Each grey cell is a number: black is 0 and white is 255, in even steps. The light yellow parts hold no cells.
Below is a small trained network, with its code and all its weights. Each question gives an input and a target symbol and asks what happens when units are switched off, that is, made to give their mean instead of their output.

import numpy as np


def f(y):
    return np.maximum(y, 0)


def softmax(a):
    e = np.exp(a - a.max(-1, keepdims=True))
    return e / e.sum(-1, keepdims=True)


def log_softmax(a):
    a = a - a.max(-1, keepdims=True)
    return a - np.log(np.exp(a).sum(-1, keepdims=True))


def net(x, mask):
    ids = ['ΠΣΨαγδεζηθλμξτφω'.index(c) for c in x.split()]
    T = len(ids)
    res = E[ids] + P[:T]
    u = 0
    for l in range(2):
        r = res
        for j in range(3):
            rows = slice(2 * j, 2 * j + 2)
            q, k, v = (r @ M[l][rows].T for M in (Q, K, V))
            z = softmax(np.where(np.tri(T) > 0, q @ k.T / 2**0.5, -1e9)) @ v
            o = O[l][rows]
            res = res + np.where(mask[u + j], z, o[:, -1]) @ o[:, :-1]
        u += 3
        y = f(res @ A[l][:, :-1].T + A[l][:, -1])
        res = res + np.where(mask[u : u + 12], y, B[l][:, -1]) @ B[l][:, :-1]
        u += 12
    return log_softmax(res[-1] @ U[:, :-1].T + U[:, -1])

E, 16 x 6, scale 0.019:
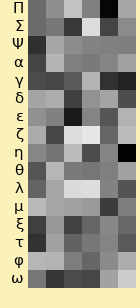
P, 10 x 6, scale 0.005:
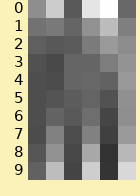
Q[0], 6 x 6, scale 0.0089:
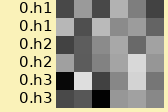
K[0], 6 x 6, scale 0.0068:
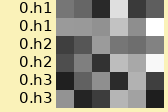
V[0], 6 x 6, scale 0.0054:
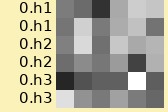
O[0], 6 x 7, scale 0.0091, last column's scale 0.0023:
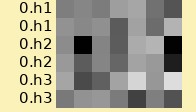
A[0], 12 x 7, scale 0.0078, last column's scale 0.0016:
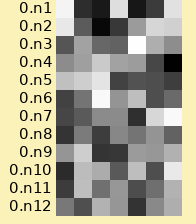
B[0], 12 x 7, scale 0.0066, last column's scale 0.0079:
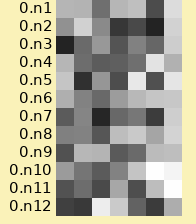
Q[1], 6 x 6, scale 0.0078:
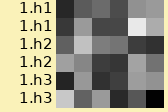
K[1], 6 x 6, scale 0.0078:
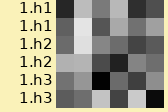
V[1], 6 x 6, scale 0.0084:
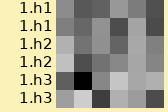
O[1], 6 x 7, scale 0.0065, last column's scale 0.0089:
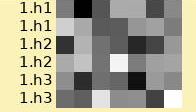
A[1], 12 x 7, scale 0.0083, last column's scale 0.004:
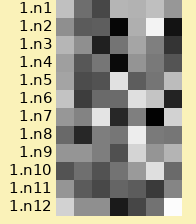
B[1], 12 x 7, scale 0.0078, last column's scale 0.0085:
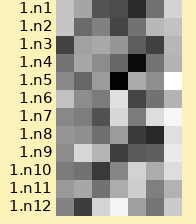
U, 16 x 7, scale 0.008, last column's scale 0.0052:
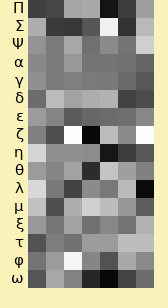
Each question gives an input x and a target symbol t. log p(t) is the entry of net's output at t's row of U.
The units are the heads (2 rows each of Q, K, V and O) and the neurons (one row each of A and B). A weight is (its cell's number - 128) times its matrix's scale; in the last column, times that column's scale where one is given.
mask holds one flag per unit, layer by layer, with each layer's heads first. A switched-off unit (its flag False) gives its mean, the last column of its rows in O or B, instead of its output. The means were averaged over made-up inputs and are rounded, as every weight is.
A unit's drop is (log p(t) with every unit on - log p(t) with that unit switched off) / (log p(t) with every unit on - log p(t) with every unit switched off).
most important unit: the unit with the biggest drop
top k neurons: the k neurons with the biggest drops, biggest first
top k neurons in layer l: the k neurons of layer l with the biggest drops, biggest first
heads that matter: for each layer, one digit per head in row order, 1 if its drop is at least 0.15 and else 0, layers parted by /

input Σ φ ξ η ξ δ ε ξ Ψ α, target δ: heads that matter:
001 / 001
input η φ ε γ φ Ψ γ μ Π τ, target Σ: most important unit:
0.n11
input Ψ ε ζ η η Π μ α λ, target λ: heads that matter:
000 / 001
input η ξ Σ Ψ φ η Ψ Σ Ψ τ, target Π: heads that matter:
001 / 101
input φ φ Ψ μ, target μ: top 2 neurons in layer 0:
[0.n12, 0.n5]
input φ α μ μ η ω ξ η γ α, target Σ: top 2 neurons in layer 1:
[1.n10, 1.n7]
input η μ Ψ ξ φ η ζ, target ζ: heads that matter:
000 / 001
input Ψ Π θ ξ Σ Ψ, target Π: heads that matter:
000 / 101
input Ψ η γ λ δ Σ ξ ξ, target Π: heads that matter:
001 / 101
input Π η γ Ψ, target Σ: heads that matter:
100 / 100
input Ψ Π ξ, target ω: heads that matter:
011 / 000
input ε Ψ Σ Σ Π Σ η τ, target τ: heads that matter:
010 / 000
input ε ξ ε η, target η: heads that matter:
010 / 000
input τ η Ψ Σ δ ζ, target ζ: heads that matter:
001 / 001
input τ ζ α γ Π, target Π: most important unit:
0.h3
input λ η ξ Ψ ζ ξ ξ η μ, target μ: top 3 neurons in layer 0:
[0.n5, 0.n12, 0.n10]
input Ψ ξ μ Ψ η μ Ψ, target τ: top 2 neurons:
[0.n5, 1.n10]
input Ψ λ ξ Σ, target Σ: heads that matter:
010 / 000
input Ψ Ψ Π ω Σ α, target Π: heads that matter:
000 / 101
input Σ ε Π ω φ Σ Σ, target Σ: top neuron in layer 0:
[0.n7]
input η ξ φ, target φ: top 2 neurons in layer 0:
[0.n2, 0.n9]
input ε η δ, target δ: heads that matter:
000 / 001
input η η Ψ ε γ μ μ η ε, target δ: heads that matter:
000 / 001
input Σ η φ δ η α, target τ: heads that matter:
010 / 000
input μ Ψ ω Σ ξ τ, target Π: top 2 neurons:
[1.n8, 0.n1]
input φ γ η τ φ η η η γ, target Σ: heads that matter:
000 / 000
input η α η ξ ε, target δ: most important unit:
1.h3
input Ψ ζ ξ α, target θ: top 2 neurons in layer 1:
[1.n10, 1.n2]
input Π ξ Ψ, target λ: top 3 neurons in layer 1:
[1.n10, 1.n2, 1.n6]
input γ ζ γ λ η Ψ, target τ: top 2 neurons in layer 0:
[0.n5, 0.n11]
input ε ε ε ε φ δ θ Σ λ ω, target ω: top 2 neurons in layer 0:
[0.n2, 0.n9]
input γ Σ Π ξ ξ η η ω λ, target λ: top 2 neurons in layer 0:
[0.n4, 0.n6]
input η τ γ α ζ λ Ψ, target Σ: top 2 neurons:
[0.n1, 1.n10]
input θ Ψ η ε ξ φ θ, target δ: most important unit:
1.h3
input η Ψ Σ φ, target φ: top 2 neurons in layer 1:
[1.n7, 1.n12]
